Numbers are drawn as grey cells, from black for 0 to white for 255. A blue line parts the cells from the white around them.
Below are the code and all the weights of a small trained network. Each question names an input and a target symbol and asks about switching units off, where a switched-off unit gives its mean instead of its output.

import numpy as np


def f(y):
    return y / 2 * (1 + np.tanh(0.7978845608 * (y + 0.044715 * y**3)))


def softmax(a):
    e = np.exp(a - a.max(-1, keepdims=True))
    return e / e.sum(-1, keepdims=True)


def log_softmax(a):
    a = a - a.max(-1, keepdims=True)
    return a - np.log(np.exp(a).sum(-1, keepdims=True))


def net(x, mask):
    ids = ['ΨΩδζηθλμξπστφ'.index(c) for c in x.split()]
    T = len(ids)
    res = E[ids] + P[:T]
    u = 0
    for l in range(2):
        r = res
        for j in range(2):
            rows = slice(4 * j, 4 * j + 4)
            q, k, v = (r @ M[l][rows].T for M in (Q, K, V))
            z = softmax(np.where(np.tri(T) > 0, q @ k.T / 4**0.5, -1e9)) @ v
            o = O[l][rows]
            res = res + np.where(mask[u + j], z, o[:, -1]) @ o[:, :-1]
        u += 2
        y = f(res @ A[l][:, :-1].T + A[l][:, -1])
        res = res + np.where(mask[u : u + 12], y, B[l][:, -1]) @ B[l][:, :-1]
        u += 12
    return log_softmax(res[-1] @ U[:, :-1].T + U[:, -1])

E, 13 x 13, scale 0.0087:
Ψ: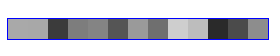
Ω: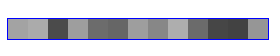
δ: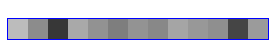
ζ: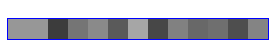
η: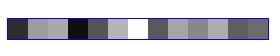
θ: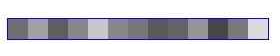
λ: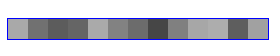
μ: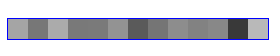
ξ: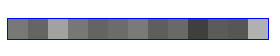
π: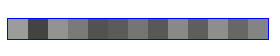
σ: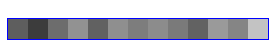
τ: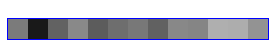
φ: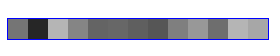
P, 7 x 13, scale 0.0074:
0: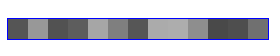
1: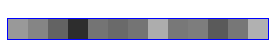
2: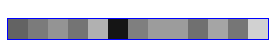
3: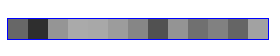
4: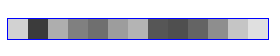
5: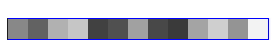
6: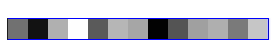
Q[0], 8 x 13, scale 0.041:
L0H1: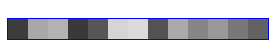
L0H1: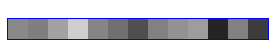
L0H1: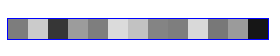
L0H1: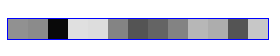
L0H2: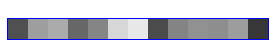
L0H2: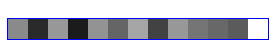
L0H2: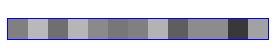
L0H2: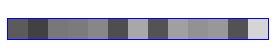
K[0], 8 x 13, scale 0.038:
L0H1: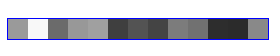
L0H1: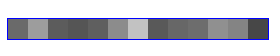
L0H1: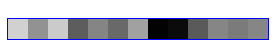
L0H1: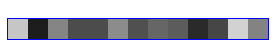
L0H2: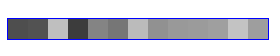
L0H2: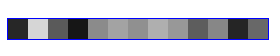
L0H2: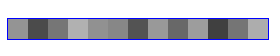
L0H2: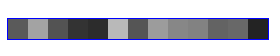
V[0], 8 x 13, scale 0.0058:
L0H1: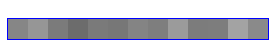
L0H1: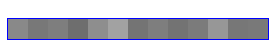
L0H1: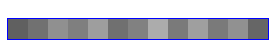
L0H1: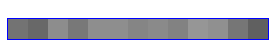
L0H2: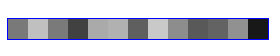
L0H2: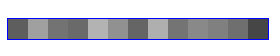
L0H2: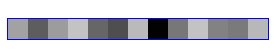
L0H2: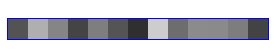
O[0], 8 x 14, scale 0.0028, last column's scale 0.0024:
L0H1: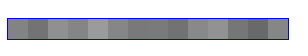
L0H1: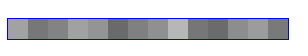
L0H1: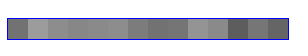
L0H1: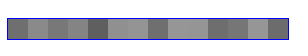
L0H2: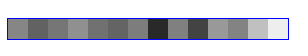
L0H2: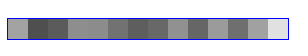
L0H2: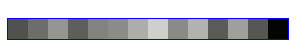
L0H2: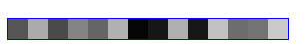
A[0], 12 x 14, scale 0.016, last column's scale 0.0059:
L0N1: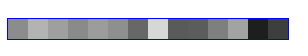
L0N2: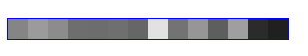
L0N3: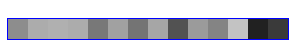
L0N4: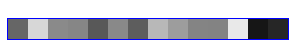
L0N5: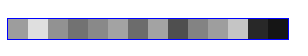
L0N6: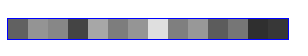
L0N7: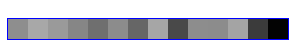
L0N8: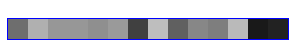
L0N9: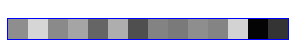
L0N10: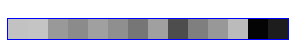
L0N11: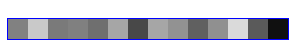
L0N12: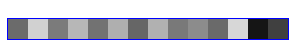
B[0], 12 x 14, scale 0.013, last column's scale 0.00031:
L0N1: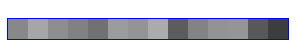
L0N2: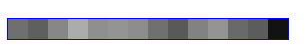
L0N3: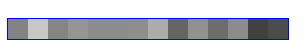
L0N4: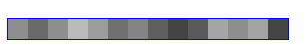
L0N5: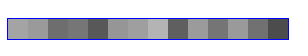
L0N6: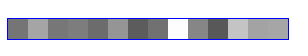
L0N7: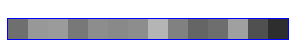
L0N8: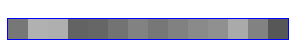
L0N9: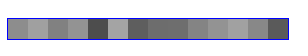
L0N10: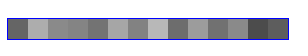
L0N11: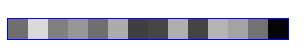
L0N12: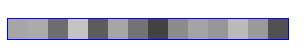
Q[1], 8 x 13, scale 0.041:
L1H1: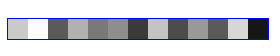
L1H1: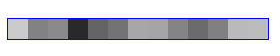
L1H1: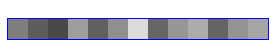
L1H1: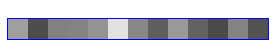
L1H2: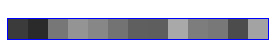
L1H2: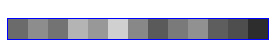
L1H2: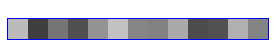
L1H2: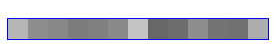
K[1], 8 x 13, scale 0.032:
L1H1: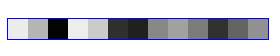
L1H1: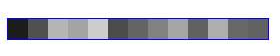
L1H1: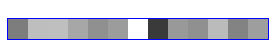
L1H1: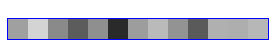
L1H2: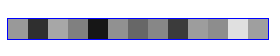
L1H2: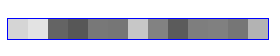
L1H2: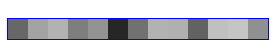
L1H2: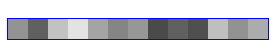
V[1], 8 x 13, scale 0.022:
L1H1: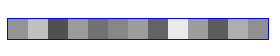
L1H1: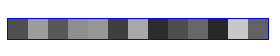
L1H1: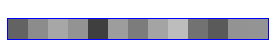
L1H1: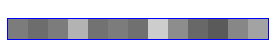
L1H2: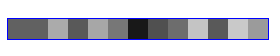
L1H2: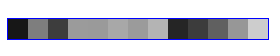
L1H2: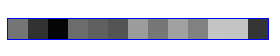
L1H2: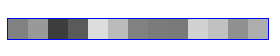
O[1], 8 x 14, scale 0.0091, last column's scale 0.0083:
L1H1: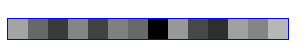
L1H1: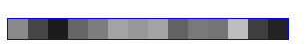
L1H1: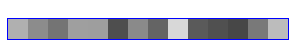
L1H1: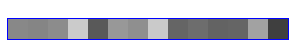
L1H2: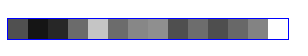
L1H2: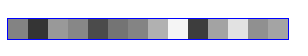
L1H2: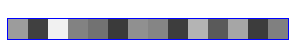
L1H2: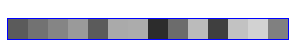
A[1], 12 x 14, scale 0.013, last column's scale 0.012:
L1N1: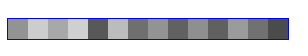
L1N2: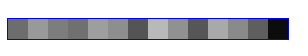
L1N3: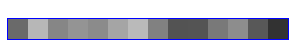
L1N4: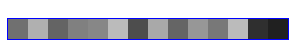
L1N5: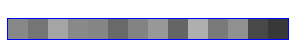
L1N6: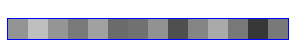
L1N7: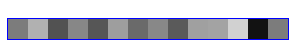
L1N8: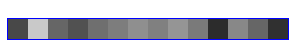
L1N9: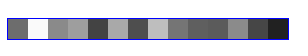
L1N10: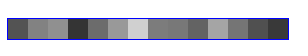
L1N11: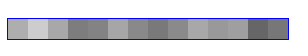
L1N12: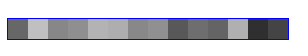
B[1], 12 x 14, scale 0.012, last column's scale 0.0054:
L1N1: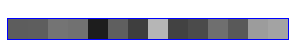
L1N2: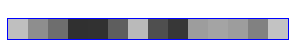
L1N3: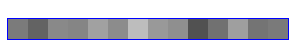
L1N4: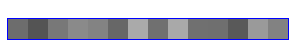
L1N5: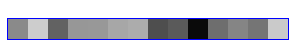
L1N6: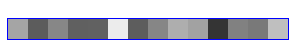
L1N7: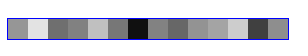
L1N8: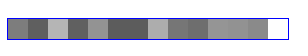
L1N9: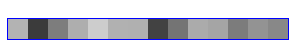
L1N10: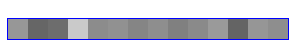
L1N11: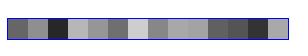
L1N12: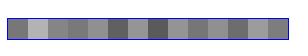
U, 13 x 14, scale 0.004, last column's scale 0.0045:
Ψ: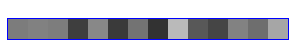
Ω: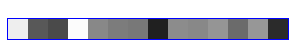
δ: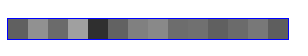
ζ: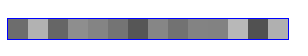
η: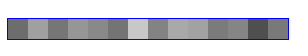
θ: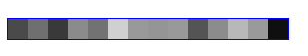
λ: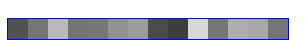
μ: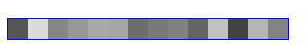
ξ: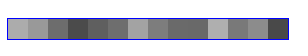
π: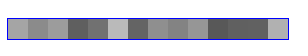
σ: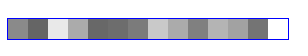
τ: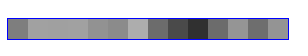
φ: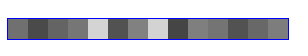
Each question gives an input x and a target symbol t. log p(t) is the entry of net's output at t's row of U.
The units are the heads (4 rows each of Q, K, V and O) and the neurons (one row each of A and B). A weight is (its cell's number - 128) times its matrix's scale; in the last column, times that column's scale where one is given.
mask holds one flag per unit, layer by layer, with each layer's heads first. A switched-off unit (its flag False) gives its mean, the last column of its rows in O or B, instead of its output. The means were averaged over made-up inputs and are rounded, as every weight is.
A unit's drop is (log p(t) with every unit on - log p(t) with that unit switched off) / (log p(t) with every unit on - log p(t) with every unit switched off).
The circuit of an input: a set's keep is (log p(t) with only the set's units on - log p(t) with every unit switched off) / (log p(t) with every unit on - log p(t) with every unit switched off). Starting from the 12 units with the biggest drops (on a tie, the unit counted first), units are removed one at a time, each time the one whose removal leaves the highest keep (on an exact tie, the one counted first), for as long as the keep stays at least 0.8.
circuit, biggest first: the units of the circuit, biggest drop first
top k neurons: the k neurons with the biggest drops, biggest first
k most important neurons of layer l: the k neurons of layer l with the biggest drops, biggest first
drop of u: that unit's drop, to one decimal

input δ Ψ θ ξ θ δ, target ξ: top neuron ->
L1N2
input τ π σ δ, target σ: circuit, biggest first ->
L1H2, L1H1
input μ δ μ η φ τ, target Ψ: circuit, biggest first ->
L0H2, L1H1, L0N6
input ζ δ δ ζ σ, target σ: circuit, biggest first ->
L1H2, L1H1
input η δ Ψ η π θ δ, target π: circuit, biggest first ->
L1H2, L1N6, L1H1
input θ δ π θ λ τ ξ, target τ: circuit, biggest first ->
L1N5, L1H2, L1H1
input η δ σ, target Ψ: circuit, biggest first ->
L1H1, L0N6
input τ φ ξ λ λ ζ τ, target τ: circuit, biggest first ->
L1N5, L1H2
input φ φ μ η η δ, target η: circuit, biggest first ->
L1N11, L1H2, L1H1
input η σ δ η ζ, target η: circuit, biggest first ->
L1H2, L1N11, L1H1
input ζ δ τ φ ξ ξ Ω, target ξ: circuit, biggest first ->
L1H2, L1N2, L1H1
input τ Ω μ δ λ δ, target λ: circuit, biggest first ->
L1H2, L1H1
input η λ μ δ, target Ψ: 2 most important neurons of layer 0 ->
L0N6, L0N4
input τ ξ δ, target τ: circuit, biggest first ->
L1N5, L1H2, L1H1
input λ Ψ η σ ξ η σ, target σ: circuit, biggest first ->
L1H2
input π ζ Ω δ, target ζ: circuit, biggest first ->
L1H1, L1N7, L1H2
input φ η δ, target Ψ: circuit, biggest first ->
L1H1, L0N6
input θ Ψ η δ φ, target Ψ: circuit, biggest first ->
L0H2, L1H1, L0N6
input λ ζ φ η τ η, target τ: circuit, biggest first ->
L1N5, L1H2
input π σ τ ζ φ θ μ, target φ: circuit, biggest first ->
L1H2
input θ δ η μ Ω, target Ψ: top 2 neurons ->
L0N6, L1N8
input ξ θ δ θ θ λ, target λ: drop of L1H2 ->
0.3
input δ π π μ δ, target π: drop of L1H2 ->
1.1
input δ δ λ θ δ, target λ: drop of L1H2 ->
0.4
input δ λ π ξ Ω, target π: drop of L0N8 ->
0.0
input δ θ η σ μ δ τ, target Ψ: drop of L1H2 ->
0.3
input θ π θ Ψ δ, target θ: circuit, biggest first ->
L1H2
